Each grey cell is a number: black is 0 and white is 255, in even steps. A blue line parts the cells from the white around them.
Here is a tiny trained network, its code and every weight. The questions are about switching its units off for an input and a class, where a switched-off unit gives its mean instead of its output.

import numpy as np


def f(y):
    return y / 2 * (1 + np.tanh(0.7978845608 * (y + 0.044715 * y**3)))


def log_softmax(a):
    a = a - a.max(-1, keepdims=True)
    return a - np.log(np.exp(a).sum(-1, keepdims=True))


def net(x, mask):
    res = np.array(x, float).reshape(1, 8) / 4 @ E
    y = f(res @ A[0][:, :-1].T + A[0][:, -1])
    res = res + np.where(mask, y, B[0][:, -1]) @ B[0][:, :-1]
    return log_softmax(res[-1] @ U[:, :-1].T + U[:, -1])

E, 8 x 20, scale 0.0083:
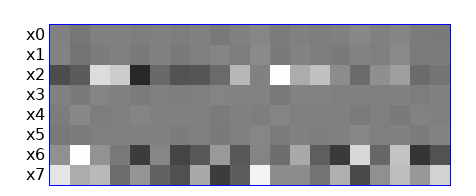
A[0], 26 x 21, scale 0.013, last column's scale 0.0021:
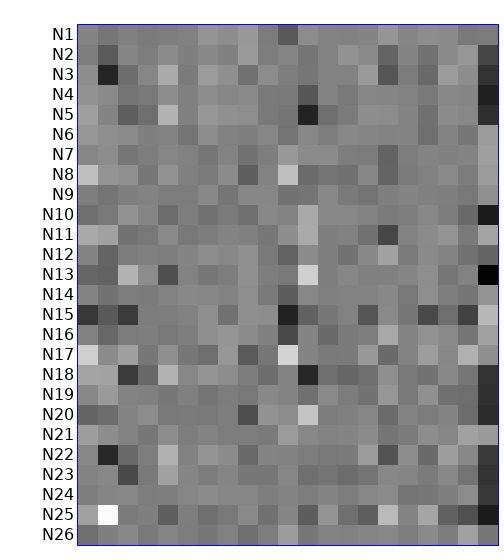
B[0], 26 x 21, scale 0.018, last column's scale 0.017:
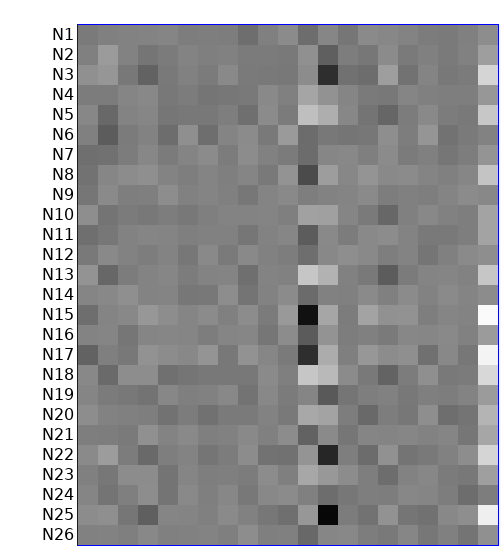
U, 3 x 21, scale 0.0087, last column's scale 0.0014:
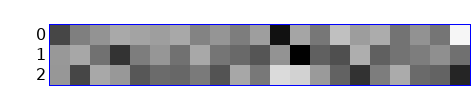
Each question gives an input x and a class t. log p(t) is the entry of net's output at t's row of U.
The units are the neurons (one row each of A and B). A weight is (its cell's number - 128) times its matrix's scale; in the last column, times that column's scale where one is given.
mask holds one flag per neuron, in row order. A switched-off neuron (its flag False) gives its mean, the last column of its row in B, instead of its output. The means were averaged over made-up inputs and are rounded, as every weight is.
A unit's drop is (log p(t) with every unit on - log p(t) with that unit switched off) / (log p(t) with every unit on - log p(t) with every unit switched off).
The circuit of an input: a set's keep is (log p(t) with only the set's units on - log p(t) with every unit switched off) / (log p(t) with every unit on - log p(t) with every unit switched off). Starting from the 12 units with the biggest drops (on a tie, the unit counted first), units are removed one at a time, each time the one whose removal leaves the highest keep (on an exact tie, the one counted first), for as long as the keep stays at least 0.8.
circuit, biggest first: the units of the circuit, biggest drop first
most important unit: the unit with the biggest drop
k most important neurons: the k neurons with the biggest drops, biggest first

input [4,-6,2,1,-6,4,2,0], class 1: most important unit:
N18
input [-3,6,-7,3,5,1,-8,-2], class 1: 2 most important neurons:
N22; N3
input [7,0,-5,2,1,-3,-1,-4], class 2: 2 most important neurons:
N18; N5
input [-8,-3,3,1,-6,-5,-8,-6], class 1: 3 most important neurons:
N3; N22; N17
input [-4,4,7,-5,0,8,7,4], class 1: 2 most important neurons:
N25; N18
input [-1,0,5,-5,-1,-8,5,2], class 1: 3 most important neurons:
N25; N18; N5
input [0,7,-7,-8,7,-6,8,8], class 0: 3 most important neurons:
N17; N8; N22
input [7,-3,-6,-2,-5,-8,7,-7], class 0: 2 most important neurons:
N15; N22
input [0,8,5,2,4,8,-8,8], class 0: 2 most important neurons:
N17; N25
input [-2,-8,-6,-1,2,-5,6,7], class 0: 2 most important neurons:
N17; N8
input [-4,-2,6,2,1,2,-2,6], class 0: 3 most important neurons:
N17; N18; N5
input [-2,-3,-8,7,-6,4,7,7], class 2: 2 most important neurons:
N18; N5
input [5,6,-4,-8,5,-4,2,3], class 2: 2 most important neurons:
N15; N18
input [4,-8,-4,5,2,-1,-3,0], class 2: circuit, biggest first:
N5
